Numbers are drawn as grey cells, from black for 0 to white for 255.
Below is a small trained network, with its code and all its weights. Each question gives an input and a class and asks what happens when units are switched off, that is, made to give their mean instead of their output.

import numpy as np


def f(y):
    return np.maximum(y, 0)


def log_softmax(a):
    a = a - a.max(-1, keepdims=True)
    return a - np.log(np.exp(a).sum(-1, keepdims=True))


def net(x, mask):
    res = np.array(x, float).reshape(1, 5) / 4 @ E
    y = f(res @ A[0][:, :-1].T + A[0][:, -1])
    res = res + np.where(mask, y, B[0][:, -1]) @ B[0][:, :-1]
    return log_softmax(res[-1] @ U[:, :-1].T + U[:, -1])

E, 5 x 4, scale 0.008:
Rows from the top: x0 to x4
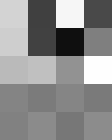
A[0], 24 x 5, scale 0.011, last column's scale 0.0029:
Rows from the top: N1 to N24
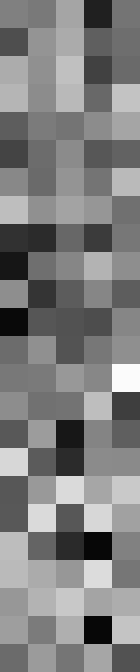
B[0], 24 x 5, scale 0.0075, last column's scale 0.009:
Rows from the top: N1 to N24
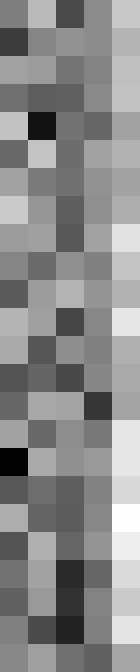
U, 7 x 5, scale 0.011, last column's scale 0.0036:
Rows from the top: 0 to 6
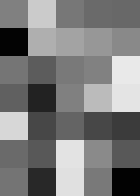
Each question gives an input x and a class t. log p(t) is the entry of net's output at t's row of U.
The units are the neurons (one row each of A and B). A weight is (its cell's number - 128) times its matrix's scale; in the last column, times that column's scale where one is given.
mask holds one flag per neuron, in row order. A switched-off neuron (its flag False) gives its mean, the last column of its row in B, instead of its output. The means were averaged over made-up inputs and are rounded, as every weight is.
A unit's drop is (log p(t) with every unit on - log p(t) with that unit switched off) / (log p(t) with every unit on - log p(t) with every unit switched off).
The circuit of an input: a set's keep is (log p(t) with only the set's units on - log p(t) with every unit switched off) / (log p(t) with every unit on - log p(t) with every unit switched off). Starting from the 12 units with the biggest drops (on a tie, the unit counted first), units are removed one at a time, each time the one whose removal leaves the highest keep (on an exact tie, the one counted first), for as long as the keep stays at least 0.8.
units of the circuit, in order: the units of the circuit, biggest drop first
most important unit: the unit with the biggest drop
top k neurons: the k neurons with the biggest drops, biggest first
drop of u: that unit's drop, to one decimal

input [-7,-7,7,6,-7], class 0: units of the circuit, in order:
[N19]
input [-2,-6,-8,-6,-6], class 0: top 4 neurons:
[N12, N17, N9, N1]
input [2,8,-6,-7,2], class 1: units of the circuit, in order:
[N17, N20]
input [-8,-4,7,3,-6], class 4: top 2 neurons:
[N19, N17]
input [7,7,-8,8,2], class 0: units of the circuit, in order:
[N20, N1]
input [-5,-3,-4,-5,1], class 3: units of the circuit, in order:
[N5, N20]
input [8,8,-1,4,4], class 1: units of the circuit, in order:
[N17, N20]
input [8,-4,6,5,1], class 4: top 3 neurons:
[N17, N8, N20]
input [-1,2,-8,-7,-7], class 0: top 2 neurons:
[N20, N12]
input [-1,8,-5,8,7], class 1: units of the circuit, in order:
[N17, N20]
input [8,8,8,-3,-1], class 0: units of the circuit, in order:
[N17, N21]
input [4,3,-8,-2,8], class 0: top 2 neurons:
[N20, N1]
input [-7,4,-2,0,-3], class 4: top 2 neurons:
[N16, N12]
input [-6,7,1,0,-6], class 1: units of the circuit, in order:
[N17]
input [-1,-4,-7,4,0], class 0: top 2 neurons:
[N12, N17]
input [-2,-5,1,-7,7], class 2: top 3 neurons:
[N17, N19, N20]
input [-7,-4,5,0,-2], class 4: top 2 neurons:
[N19, N17]
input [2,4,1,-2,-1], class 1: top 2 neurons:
[N17, N19]
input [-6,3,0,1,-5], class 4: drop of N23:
-0.1
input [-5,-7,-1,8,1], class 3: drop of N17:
0.3
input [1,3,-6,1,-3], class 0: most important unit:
N20
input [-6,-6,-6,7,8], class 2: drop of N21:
0.1
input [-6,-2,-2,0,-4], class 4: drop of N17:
0.2
